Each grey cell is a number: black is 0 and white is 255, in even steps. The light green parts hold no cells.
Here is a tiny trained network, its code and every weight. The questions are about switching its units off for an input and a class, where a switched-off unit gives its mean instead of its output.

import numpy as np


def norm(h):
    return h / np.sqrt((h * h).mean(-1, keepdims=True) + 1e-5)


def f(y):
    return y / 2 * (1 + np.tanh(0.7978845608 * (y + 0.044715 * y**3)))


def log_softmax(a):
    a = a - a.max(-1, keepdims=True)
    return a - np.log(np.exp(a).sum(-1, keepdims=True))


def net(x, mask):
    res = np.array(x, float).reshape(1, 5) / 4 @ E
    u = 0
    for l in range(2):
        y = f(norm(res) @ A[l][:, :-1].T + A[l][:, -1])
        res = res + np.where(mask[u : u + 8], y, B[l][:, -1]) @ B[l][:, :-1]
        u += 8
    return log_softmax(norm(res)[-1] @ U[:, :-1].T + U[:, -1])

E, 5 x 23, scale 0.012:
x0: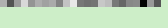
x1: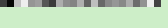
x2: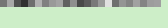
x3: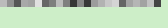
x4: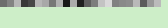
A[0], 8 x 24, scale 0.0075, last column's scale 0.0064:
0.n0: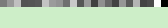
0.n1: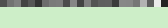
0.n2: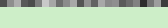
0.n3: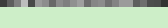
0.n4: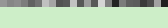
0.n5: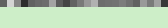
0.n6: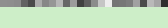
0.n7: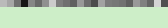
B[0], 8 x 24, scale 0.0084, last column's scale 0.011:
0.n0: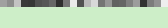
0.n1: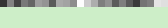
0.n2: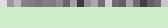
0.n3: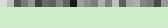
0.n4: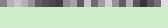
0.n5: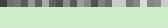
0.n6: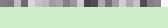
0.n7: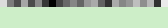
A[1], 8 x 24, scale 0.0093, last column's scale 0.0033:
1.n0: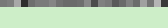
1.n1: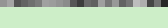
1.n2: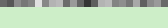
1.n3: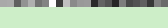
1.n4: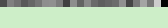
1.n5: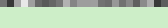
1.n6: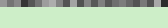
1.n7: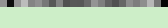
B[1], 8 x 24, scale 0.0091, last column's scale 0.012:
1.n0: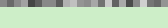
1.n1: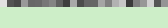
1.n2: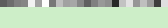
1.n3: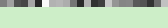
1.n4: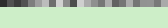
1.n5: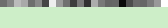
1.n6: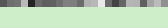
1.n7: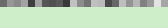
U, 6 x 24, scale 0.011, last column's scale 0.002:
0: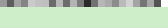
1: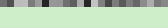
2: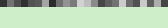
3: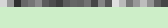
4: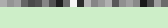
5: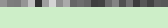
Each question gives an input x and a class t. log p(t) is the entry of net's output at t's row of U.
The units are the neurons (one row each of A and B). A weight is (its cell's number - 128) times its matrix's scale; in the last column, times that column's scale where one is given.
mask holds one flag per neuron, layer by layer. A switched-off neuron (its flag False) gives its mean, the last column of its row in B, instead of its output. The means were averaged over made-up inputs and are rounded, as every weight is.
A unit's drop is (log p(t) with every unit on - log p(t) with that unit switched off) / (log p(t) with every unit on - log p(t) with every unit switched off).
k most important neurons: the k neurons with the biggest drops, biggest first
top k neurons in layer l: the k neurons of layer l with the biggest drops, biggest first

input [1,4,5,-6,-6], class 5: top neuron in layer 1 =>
[1.n3]
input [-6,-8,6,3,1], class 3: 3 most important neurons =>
[0.n7 1.n1 1.n2]
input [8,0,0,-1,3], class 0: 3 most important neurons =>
[0.n6 1.n2 0.n7]
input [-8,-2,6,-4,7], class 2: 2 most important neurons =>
[0.n1 0.n5]
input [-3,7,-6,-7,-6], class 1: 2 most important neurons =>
[1.n5 1.n7]
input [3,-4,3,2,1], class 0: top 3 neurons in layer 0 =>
[0.n6 0.n1 0.n3]
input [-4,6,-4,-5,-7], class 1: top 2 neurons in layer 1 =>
[1.n5 1.n7]
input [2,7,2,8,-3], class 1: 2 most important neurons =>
[1.n5 0.n6]
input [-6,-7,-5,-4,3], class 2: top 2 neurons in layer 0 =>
[0.n1 0.n5]
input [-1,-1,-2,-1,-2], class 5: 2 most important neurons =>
[1.n3 0.n0]
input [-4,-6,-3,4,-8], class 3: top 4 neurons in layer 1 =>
[1.n1 1.n5 1.n2 1.n4]
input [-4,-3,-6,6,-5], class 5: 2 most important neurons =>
[0.n7 1.n3]
